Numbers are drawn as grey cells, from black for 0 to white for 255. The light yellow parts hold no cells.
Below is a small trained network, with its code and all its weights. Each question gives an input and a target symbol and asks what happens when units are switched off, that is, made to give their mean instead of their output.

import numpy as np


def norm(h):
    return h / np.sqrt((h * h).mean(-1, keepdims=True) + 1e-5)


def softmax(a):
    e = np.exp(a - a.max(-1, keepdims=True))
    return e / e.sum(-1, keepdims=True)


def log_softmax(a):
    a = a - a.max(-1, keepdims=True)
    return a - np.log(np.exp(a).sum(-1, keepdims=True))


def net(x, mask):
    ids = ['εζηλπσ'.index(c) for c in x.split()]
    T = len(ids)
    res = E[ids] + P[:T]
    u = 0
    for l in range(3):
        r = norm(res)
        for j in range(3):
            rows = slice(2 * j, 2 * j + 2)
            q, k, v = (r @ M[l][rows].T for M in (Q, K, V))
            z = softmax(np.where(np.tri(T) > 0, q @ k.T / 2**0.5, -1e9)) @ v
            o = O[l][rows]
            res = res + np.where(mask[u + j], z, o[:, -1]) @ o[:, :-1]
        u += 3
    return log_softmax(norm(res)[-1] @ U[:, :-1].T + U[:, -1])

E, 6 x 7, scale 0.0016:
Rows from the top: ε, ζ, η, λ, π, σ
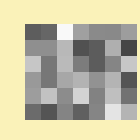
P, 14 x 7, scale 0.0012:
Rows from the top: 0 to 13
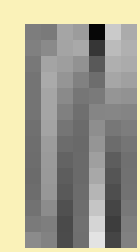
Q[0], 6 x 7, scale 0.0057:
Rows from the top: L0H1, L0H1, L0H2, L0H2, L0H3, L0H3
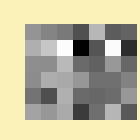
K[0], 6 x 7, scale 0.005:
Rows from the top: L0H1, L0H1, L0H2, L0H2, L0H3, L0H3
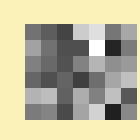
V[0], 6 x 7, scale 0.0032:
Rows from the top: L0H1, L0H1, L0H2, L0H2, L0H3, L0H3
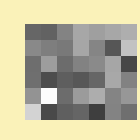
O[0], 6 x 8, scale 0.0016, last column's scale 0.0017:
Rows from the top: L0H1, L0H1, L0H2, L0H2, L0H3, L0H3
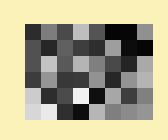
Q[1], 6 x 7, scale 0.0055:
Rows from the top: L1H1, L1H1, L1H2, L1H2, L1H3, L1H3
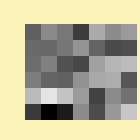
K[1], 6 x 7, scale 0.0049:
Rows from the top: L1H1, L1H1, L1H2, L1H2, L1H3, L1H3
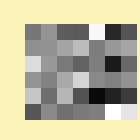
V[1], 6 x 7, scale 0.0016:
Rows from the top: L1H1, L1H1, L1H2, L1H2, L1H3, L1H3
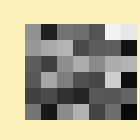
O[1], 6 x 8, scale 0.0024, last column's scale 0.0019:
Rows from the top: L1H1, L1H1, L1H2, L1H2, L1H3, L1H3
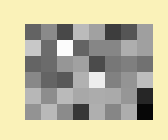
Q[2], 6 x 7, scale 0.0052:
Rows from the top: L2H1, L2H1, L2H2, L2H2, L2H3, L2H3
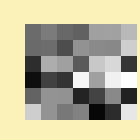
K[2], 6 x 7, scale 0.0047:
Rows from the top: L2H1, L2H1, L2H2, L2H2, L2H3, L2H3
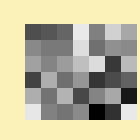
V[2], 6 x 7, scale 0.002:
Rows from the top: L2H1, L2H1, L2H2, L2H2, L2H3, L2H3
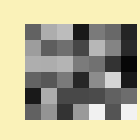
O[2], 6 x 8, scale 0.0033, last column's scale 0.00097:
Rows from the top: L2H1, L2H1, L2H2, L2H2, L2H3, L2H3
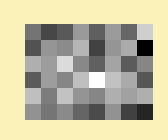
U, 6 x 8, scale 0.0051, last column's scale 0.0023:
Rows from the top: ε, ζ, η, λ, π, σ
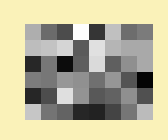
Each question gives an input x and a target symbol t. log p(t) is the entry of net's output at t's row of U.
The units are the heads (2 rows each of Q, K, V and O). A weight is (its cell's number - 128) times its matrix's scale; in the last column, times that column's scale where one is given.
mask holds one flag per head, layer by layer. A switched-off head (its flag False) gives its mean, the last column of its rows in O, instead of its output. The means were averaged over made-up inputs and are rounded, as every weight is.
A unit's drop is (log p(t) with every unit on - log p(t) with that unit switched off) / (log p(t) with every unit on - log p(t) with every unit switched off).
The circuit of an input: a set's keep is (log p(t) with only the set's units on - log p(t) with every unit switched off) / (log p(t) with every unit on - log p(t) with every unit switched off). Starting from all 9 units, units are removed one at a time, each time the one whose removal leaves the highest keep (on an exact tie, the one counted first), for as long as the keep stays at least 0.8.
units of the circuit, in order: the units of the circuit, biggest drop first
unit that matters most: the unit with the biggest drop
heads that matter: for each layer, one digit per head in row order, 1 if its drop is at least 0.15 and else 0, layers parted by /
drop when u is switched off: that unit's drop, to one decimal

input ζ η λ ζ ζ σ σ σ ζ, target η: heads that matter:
000 / 000 / 010
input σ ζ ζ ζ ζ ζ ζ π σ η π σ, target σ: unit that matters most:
L0H1
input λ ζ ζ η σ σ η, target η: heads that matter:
101 / 000 / 010
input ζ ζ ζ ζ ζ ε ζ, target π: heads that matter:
101 / 101 / 101
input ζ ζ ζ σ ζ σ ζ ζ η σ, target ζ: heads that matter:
100 / 001 / 110
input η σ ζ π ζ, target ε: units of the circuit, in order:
[L0H3 L2H1 L2H3]
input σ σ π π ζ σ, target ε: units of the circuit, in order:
[L0H3 L2H3 L1H1]
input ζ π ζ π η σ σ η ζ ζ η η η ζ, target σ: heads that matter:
000 / 000 / 010
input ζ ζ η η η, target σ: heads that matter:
000 / 000 / 000
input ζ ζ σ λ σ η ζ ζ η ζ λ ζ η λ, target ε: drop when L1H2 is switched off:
0.1
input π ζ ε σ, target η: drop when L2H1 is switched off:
0.5
